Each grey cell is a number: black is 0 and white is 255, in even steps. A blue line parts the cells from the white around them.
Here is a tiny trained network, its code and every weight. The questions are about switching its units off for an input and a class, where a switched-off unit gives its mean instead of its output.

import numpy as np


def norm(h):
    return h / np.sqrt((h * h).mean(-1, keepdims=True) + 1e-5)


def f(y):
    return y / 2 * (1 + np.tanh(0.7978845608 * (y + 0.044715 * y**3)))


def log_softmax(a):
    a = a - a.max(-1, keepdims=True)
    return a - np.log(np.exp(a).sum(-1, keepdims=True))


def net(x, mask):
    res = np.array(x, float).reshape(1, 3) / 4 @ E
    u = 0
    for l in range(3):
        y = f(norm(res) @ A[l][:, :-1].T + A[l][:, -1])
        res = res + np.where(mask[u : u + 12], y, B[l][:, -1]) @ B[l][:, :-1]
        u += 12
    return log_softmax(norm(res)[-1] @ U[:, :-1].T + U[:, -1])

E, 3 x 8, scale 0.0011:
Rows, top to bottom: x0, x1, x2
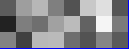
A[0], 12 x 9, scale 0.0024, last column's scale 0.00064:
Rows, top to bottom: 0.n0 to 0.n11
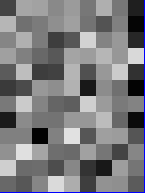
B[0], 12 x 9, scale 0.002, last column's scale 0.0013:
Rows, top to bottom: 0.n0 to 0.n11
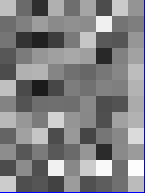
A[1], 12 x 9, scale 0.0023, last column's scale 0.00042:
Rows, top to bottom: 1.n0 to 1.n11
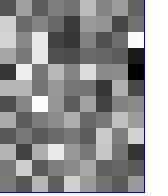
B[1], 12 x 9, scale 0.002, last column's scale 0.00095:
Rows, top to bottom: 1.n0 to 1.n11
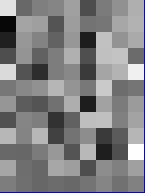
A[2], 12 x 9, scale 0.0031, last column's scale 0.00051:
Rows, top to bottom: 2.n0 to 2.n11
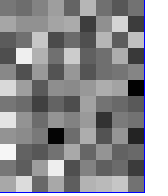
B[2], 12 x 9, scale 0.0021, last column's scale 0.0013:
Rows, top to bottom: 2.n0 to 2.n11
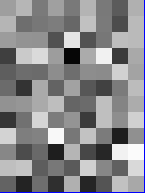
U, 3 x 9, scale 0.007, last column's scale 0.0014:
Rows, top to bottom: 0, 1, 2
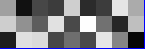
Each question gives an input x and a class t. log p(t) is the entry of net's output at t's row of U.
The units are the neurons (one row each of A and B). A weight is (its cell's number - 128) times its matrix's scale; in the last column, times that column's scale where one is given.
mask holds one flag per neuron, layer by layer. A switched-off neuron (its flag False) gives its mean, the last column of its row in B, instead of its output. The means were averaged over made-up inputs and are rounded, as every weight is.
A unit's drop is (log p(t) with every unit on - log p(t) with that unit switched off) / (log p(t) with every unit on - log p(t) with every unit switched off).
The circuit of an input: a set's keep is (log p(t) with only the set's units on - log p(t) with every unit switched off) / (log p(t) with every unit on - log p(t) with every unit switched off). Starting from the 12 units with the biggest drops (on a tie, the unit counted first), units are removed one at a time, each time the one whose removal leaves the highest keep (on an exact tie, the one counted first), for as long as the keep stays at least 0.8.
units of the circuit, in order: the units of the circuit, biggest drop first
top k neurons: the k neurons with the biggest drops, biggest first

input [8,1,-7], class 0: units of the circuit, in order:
1.n4; 2.n11
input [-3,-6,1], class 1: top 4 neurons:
0.n10; 1.n9; 2.n10; 0.n4
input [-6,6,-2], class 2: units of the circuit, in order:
2.n3; 0.n8
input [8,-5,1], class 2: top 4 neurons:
1.n2; 0.n10; 1.n1; 1.n3
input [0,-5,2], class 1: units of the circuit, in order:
0.n10
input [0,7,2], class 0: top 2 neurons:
0.n5; 0.n11
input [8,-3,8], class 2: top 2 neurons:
0.n10; 1.n2
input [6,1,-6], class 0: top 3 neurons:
1.n4; 0.n7; 1.n9
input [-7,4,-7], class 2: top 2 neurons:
2.n3; 0.n8
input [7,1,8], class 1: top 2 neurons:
0.n8; 1.n9
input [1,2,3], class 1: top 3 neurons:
1.n4; 1.n6; 1.n0
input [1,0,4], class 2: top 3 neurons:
0.n10; 1.n2; 0.n2
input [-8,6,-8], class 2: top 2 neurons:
2.n3; 0.n8
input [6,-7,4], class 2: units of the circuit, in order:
1.n2
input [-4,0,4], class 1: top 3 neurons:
0.n10; 1.n9; 1.n4
